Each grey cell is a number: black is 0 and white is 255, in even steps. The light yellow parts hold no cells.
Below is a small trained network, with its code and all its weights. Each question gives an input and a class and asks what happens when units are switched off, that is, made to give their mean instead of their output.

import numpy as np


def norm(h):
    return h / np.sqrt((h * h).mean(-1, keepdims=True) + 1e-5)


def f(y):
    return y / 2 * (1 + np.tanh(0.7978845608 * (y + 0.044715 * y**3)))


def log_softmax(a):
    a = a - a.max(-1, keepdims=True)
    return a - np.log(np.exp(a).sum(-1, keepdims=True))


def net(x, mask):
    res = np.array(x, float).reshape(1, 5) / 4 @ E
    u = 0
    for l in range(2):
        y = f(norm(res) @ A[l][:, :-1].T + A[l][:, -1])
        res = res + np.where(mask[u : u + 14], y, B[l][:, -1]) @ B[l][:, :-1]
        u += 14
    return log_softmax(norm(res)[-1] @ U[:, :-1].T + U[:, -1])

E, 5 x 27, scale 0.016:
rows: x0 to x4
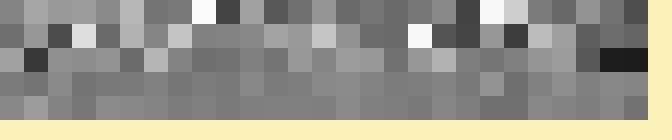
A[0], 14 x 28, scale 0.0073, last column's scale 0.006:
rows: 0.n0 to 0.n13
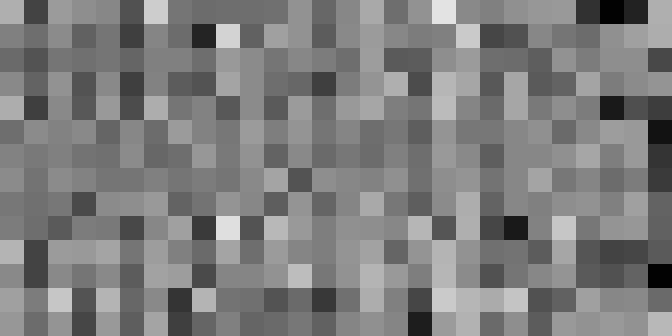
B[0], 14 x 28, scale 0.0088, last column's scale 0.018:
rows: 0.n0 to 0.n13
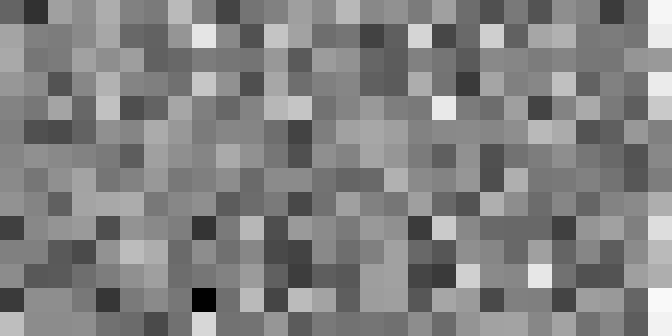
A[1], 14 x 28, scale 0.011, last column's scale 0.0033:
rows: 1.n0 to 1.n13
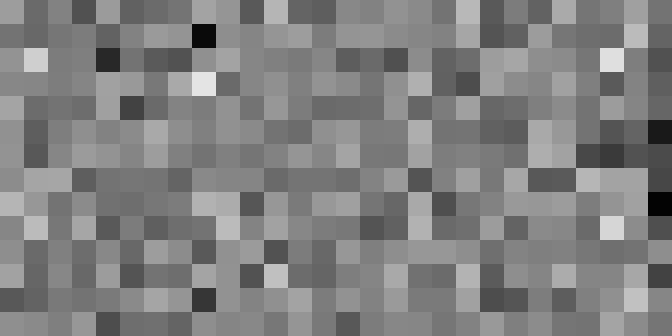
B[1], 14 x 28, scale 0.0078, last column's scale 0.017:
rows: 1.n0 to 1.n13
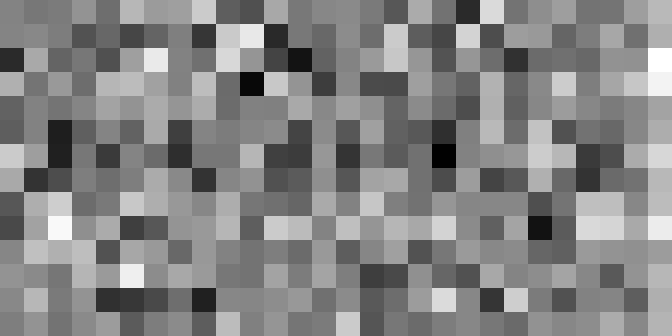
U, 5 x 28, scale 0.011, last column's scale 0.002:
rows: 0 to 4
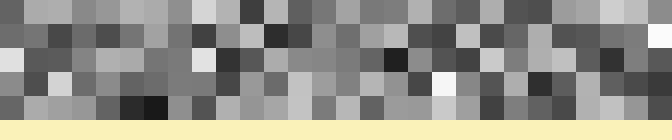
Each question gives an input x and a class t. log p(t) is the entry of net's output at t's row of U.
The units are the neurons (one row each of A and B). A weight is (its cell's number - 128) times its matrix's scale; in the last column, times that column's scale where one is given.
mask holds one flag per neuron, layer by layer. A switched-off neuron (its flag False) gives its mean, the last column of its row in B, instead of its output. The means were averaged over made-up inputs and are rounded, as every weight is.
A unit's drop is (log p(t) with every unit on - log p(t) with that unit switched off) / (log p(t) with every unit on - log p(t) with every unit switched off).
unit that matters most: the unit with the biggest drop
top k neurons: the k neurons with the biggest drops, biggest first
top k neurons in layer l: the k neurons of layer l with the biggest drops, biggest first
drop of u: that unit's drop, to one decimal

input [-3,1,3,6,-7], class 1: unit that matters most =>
0.n9
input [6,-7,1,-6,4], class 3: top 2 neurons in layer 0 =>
0.n12; 0.n4
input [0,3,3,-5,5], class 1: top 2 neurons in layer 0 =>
0.n1; 0.n3
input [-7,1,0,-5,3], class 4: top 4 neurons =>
0.n9; 0.n0; 1.n9; 0.n1
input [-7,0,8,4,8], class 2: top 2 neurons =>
0.n1; 0.n12
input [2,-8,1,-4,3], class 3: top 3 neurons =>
0.n12; 0.n4; 1.n6
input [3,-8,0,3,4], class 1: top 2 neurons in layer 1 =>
1.n7; 1.n9
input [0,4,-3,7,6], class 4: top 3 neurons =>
0.n1; 0.n3; 0.n13
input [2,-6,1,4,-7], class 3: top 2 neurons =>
0.n12; 0.n4
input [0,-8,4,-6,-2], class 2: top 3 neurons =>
0.n3; 0.n13; 0.n9
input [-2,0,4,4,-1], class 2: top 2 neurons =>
0.n12; 0.n1
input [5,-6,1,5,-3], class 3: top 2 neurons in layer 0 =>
0.n12; 0.n4
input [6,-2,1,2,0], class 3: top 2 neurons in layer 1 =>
1.n2; 1.n6
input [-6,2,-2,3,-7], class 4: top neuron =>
0.n9
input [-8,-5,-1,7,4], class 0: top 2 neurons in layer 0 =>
0.n0; 0.n9
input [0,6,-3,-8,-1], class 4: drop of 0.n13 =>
0.3
